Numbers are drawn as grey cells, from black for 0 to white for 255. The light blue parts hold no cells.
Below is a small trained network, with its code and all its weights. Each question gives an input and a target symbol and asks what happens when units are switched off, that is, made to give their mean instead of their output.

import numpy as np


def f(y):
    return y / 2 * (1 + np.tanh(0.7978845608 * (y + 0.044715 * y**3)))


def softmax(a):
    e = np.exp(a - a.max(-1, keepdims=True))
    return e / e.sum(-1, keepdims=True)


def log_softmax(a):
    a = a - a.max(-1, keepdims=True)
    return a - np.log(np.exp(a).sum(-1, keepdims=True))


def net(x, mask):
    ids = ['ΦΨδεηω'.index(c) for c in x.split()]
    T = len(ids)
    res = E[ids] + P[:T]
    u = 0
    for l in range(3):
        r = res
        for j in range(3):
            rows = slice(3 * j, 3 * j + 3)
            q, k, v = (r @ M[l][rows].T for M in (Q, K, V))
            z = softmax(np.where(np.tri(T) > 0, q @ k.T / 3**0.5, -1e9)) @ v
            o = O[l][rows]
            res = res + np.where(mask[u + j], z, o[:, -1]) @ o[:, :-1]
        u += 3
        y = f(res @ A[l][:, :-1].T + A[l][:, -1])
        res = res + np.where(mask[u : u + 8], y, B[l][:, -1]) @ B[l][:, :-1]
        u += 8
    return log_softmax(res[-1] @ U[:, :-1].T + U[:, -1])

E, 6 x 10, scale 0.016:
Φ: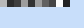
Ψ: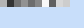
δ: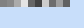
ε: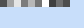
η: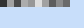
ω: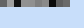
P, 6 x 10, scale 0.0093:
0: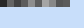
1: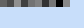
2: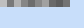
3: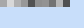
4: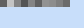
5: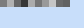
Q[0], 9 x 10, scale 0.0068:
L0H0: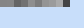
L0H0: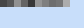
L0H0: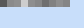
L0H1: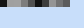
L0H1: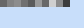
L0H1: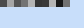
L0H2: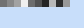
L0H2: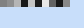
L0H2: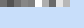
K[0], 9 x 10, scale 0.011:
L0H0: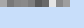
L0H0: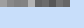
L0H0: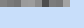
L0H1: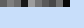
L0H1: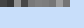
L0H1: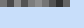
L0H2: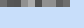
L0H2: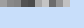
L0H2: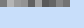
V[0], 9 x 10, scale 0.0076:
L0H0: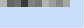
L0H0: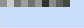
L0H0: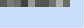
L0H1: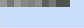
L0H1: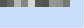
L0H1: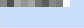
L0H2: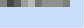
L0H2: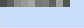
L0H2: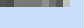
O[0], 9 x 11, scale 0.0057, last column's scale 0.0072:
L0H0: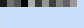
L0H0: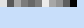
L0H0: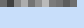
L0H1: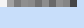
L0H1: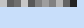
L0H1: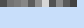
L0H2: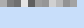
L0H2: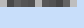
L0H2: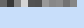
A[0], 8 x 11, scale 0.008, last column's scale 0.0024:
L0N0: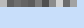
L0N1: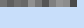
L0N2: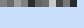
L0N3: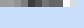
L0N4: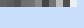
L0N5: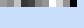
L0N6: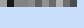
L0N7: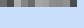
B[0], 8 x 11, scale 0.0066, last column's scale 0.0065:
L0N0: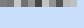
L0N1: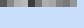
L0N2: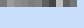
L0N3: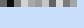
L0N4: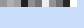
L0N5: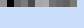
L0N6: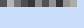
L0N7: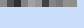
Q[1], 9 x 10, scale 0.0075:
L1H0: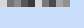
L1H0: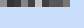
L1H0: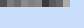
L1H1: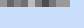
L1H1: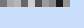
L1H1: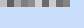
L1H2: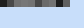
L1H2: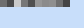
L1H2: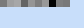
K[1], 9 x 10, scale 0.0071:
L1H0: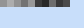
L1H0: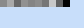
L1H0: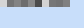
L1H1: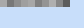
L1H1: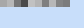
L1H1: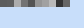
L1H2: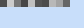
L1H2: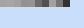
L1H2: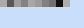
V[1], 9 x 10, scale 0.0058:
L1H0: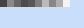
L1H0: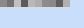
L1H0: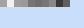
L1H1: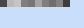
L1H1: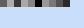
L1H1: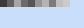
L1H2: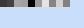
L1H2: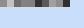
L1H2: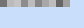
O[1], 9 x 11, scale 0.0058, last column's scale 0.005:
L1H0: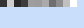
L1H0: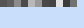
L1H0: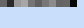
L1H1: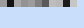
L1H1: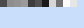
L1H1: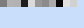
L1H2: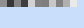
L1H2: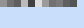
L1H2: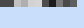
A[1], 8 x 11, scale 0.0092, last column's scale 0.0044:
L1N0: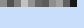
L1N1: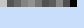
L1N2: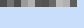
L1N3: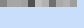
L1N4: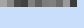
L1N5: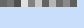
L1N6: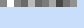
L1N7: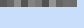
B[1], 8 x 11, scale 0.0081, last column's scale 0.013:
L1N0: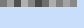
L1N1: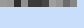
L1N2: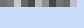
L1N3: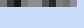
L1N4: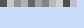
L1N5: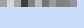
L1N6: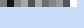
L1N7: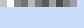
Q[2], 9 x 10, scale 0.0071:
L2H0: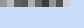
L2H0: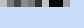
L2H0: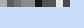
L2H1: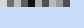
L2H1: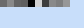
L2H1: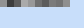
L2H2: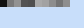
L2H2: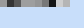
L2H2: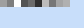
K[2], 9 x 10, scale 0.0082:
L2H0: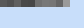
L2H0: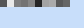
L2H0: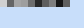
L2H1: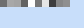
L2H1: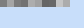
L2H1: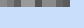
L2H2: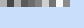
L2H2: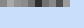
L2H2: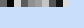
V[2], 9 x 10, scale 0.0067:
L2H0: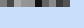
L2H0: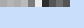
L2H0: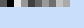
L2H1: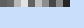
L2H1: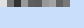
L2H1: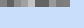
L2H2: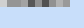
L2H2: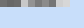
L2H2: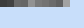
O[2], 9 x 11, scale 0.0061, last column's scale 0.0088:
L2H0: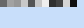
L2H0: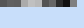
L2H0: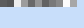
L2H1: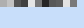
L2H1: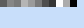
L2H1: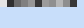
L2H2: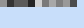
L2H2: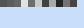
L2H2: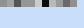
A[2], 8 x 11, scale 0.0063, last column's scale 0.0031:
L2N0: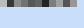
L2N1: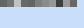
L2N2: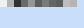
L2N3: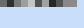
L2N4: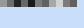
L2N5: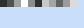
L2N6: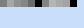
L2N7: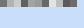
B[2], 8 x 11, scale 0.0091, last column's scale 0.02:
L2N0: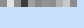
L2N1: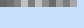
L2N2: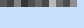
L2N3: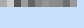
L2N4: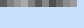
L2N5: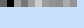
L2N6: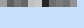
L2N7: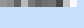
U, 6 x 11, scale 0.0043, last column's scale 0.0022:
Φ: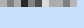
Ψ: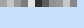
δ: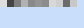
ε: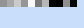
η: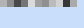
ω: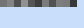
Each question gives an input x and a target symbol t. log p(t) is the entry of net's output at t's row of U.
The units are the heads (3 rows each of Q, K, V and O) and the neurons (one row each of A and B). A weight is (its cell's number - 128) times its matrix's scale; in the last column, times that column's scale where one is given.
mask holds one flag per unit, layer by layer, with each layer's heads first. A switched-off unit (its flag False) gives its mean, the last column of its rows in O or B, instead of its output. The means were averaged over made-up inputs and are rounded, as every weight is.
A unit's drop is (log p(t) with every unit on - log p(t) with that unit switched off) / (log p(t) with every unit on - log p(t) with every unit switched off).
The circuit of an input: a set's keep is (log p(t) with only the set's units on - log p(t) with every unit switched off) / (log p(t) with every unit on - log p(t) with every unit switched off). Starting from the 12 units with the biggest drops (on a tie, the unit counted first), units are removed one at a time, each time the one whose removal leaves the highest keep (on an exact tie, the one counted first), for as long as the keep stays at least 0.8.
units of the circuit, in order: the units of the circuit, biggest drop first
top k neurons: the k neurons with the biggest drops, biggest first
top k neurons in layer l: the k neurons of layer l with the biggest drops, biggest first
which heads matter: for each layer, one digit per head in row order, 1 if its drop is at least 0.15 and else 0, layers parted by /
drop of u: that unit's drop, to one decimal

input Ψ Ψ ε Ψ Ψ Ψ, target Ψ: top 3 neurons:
(L2N7 L1N4 L0N3)
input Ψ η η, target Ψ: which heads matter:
000 / 100 / 101
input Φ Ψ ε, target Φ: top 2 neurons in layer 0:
(L0N0 L0N4)
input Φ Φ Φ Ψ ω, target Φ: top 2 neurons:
(L1N2 L0N4)
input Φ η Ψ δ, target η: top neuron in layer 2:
(L2N7)
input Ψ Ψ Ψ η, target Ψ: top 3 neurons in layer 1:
(L1N2 L1N7 L1N4)
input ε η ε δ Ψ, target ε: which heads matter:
001 / 101 / 100
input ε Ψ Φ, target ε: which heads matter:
010 / 101 / 100
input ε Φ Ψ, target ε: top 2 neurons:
(L0N3 L1N4)
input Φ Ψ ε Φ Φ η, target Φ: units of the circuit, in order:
(L2H2 L0N4)
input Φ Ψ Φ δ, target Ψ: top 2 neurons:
(L0N4 L0N3)
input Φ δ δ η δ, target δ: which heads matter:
100 / 100 / 100
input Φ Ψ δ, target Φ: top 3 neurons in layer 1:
(L1N3 L1N6 L1N7)
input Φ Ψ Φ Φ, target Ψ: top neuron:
(L2N7)
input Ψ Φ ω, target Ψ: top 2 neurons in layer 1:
(L1N6 L1N4)
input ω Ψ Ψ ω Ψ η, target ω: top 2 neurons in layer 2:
(L2N7 L2N4)
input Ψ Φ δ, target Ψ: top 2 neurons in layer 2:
(L2N0 L2N4)
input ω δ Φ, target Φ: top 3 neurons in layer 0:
(L0N0 L0N4 L0N6)
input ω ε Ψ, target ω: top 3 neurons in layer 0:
(L0N4 L0N6 L0N0)
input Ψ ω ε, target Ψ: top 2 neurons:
(L1N4 L2N0)
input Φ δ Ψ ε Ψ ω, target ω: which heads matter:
100 / 110 / 000
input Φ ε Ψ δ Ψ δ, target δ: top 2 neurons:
(L1N6 L0N3)
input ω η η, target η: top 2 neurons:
(L1N5 L2N7)
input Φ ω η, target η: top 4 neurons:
(L1N5 L0N0 L2N7 L0N4)
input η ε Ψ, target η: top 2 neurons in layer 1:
(L1N5 L1N6)
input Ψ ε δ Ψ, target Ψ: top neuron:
(L1N6)
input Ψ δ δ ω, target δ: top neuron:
(L1N7)
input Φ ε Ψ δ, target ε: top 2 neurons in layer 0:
(L0N6 L0N7)
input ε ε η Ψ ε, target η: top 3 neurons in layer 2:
(L2N7 L2N4 L2N3)
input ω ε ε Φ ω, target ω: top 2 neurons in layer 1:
(L1N1 L1N6)
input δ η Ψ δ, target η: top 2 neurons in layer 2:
(L2N7 L2N0)
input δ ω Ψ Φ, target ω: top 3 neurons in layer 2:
(L2N4 L2N5 L2N6)
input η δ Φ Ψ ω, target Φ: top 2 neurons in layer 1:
(L1N2 L1N6)
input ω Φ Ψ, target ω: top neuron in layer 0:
(L0N6)
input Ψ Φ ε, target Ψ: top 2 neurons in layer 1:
(L1N4 L1N2)
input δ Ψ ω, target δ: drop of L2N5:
0.2
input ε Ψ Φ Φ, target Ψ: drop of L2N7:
0.3
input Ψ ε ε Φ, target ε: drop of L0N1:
0.0
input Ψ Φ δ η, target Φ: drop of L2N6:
0.1
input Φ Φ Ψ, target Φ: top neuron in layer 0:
(L0N0)
